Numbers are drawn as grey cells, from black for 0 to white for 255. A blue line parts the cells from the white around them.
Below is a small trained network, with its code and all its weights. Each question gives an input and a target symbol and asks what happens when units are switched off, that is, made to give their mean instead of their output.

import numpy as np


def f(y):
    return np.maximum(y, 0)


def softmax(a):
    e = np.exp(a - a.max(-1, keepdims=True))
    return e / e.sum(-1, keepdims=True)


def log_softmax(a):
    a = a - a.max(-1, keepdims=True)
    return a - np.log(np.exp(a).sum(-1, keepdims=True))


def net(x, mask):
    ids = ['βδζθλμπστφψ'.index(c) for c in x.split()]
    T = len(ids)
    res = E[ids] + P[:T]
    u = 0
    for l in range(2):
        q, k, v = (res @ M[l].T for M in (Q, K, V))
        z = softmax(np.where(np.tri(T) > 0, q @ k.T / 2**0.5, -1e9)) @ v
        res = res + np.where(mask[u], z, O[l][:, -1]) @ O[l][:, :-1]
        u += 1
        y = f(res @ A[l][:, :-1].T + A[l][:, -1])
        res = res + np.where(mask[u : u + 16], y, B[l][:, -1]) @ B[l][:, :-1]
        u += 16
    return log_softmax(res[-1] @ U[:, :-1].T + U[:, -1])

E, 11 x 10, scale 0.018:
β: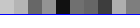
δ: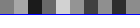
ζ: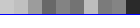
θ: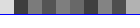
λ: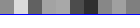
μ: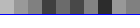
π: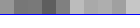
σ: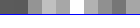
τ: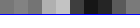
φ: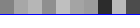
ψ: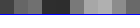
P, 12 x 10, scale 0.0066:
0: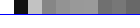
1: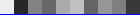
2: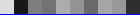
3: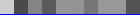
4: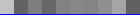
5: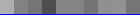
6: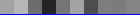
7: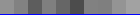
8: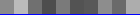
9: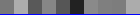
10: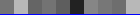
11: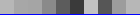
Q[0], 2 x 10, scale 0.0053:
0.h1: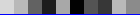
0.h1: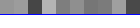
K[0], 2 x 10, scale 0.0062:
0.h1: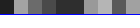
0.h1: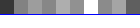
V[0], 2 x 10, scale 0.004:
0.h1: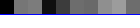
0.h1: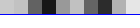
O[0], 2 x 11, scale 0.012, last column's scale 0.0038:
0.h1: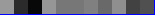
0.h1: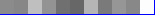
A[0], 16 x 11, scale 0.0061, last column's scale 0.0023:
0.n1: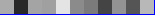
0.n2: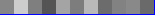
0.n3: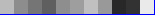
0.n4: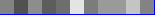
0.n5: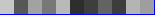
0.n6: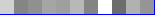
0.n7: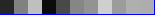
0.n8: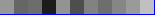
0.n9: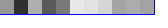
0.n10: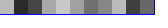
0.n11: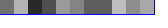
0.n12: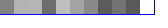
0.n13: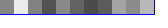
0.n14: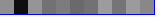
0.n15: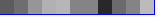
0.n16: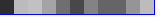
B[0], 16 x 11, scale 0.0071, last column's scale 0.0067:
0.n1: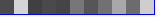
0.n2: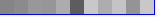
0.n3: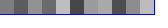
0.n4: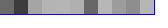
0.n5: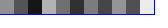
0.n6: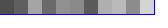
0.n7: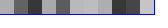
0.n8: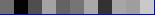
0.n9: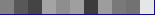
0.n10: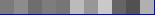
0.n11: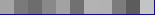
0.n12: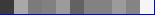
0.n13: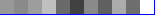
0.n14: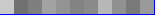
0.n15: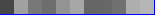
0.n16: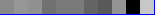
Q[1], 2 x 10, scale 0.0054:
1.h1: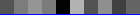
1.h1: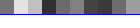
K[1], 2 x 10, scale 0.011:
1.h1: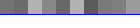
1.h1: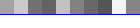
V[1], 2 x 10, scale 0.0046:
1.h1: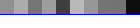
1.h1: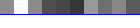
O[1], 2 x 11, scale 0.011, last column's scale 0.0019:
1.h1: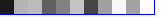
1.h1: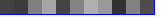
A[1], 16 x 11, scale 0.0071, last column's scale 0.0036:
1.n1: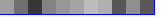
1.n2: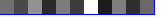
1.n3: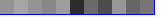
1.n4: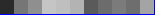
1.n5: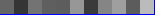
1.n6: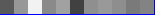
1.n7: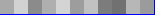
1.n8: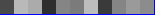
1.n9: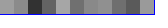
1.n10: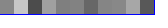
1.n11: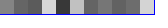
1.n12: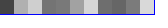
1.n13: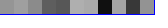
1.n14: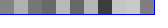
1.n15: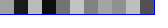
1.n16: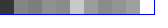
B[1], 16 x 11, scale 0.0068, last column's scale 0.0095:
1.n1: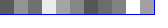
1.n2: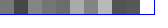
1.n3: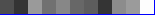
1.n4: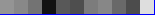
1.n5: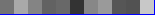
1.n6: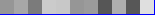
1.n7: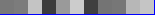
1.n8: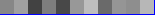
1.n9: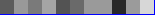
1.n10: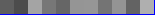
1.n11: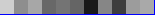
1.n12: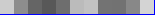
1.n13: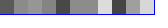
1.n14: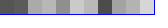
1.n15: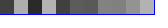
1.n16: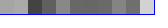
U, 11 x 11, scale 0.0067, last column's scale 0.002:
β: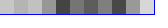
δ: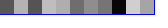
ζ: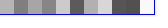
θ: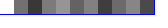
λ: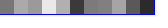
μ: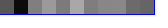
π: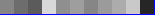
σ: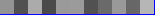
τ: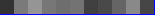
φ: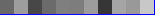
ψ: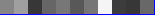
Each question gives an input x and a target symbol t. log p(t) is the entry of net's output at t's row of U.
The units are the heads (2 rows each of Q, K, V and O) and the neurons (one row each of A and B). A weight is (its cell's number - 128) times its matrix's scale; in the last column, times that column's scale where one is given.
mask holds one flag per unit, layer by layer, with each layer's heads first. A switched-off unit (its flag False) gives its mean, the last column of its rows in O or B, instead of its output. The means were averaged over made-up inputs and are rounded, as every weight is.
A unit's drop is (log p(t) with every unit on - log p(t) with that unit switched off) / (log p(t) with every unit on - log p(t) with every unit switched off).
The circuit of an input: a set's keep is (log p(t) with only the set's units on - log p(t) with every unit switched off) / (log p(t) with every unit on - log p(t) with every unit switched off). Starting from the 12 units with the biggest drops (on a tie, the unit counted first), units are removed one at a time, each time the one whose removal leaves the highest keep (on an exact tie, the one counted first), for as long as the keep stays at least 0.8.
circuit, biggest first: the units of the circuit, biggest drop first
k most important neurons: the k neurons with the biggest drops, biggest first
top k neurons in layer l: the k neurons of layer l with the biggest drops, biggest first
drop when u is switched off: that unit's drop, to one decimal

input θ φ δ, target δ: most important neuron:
[1.n9]
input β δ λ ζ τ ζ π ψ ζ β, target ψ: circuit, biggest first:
[0.h1; 0.n10; 1.n5]
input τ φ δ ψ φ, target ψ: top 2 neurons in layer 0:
[0.n1; 0.n5]
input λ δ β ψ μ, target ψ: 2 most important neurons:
[0.n10; 1.n5]
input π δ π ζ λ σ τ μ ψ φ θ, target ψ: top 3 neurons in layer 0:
[0.n7; 0.n10; 0.n13]
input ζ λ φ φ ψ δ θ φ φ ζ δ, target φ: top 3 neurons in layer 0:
[0.n7; 0.n9; 0.n8]
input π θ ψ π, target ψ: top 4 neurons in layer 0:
[0.n9; 0.n6; 0.n7; 0.n4]
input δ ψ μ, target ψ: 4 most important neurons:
[0.n10; 1.n5; 1.n13; 1.n9]
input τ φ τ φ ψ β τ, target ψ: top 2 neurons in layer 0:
[0.n10; 0.n11]
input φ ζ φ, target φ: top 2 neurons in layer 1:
[1.n8; 1.n12]
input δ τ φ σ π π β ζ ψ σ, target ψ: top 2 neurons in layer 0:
[0.n7; 0.n9]
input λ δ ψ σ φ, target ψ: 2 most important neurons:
[0.n1; 0.n10]
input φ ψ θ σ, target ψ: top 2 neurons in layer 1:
[1.n4; 1.n15]
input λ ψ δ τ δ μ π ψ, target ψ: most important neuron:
[0.n7]
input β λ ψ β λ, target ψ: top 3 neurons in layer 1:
[1.n9; 1.n6; 1.n5]
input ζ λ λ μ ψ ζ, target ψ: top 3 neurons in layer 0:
[0.n10; 0.n13; 0.n1]
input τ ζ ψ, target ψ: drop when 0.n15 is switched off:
0.0
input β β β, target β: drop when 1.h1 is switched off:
0.2
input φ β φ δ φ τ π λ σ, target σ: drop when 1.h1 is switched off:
0.7
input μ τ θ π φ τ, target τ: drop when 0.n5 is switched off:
0.2
